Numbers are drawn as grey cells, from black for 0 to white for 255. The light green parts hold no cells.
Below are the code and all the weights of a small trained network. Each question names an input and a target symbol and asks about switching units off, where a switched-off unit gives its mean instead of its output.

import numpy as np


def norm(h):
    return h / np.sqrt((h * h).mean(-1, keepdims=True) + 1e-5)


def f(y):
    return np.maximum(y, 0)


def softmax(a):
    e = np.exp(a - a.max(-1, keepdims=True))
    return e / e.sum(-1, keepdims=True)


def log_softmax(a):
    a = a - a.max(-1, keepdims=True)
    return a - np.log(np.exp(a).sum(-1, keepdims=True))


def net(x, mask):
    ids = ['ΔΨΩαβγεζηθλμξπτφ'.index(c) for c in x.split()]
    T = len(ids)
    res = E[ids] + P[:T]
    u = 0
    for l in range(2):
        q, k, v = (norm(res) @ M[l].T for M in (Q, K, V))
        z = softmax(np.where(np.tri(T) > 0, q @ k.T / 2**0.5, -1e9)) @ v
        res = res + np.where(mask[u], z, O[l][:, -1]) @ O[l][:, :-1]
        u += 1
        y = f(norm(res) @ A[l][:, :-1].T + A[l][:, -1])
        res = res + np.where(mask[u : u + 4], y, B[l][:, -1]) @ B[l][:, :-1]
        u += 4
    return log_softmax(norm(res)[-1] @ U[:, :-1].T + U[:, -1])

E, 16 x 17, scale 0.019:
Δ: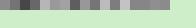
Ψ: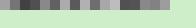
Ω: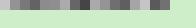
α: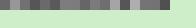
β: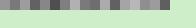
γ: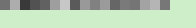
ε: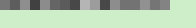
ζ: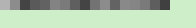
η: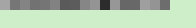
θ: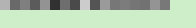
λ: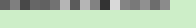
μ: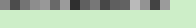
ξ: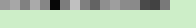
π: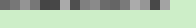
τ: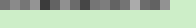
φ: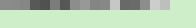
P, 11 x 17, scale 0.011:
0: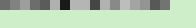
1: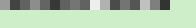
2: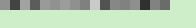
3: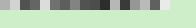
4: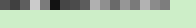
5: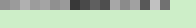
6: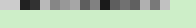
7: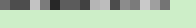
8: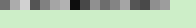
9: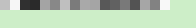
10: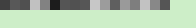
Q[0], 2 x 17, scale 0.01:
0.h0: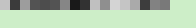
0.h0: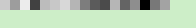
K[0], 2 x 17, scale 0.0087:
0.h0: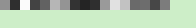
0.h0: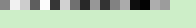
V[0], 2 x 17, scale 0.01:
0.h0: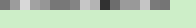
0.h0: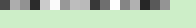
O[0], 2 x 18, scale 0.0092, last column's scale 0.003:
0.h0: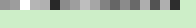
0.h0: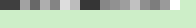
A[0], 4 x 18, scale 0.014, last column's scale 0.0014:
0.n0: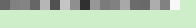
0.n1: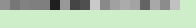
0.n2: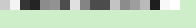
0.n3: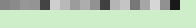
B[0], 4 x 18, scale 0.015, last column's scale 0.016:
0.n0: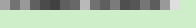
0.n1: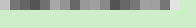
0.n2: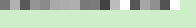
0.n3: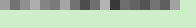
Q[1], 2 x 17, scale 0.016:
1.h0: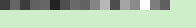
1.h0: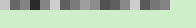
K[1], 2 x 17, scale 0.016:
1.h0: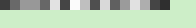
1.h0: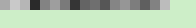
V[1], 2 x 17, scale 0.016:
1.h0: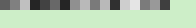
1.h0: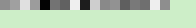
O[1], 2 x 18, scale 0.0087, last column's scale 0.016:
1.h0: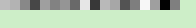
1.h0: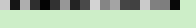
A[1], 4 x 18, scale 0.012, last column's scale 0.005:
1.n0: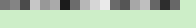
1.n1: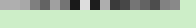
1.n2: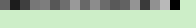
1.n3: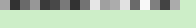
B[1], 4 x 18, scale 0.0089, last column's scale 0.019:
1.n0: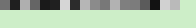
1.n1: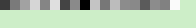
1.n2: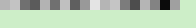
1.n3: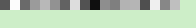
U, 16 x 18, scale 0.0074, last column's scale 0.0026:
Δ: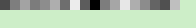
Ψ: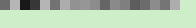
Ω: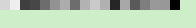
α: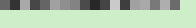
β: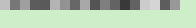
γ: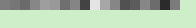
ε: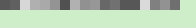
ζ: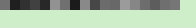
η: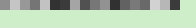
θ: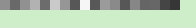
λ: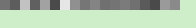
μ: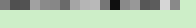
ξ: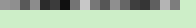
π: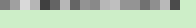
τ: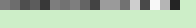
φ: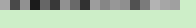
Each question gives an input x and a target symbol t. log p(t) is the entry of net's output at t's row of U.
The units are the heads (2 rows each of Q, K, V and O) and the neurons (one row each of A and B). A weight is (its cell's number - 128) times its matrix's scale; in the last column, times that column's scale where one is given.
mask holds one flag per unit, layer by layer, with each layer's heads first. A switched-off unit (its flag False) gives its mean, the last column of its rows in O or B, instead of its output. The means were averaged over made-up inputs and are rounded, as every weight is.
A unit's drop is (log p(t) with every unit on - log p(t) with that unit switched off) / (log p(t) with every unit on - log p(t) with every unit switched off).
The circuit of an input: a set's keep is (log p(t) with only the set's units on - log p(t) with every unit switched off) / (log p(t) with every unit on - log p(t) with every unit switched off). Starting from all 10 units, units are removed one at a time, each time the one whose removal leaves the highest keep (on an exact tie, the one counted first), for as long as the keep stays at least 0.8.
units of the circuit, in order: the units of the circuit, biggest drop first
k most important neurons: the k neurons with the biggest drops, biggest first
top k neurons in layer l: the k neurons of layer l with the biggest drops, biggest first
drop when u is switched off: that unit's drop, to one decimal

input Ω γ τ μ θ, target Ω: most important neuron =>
[1.n2]
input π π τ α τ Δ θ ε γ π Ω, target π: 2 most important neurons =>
[1.n0 0.n2]
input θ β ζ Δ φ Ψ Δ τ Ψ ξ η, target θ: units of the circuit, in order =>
[1.h0 0.n2 1.n0]
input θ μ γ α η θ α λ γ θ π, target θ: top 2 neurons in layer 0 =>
[0.n2 0.n1]
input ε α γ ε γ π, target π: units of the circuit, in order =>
[0.n2 0.h0 1.n0 0.n0]
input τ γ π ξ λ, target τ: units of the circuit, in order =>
[1.h0 1.n3 0.n2]
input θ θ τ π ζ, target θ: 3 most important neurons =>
[0.n2 1.n0 0.n1]
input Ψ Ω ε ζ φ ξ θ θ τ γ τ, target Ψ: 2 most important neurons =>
[1.n2 0.n2]
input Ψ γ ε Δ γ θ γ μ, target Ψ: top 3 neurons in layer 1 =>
[1.n2 1.n1 1.n0]
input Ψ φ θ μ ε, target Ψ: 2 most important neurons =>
[1.n2 0.n2]
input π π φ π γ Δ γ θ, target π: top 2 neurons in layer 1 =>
[1.n0 1.n1]
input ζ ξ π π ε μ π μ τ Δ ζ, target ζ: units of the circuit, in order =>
[0.n2 1.n0]
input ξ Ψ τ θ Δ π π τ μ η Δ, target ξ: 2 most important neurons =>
[1.n0 0.n2]
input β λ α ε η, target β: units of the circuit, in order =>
[1.h0]
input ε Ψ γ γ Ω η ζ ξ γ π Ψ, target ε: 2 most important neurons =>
[0.n2 1.n1]
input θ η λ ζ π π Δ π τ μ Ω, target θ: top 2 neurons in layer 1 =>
[1.n0 1.n1]
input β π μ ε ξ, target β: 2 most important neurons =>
[0.n1 0.n2]
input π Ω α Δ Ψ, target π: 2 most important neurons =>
[0.n2 1.n0]
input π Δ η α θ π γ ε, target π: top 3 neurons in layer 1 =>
[1.n0 1.n3 1.n1]
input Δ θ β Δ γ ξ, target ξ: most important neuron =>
[0.n0]
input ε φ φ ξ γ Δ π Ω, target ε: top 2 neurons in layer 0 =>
[0.n2 0.n0]
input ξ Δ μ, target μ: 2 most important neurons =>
[0.n0 0.n2]
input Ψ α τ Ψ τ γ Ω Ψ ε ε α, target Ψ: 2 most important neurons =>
[1.n2 0.n2]
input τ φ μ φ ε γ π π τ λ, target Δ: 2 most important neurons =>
[0.n2 1.n3]
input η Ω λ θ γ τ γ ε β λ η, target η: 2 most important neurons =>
[1.n3 0.n2]
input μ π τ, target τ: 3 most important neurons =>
[1.n3 0.n2 0.n0]
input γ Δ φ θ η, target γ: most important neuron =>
[0.n2]
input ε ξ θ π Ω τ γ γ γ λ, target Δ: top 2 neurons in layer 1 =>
[1.n3 1.n2]
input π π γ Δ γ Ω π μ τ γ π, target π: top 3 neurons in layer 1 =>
[1.n0 1.n3 1.n1]
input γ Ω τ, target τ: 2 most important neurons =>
[0.n2 1.n3]
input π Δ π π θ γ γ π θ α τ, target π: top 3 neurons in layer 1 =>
[1.n0 1.n3 1.n1]
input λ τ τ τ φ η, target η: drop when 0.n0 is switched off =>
0.1
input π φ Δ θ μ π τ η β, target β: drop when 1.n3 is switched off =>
0.0
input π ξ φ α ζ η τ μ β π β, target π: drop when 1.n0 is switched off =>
0.7
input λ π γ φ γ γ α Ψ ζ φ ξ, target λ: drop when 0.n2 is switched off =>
0.2
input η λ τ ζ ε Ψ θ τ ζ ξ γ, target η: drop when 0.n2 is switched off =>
0.2
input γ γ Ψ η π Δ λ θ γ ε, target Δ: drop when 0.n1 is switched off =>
0.1
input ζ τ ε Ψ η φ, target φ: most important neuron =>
[0.n0]
